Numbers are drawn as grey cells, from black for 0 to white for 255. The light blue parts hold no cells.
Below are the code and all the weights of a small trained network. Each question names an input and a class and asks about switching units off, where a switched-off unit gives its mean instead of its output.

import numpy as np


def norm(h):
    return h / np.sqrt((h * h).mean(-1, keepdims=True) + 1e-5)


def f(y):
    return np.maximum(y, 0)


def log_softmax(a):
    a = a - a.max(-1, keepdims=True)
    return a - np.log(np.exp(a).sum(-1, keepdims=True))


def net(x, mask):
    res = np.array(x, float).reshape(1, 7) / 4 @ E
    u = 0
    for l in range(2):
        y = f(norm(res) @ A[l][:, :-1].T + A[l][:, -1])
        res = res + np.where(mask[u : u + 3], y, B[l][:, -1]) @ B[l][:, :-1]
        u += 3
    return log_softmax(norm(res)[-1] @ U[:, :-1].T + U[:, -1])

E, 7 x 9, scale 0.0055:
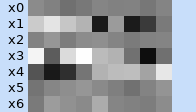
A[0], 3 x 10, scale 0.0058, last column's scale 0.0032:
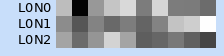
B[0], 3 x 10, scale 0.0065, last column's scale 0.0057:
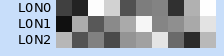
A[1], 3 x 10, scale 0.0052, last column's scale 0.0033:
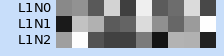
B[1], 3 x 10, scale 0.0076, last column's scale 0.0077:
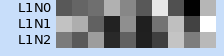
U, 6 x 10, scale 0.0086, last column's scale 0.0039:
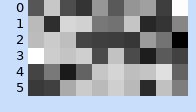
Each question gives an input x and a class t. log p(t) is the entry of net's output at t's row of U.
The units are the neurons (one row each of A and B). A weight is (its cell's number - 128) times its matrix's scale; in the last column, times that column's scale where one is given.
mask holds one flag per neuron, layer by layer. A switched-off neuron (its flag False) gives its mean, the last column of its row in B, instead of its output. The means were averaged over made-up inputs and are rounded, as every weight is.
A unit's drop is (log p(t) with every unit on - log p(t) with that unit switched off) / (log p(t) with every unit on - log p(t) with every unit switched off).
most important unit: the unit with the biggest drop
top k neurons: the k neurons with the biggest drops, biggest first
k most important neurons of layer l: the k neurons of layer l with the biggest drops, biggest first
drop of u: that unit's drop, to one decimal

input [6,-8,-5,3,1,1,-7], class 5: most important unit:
L0N0
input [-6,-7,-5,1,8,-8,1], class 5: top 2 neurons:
(L0N0, L1N2)
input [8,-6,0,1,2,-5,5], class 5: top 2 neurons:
(L0N0, L1N2)
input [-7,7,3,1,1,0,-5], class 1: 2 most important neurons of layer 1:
(L1N0, L1N1)
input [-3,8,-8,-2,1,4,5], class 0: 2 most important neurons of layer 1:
(L1N0, L1N1)
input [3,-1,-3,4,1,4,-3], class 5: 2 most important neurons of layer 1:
(L1N1, L1N2)
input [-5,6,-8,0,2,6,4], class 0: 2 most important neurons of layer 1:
(L1N0, L1N1)
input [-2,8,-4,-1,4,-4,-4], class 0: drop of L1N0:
0.5
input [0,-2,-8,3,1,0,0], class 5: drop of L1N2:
0.1
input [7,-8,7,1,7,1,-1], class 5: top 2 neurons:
(L0N0, L1N2)
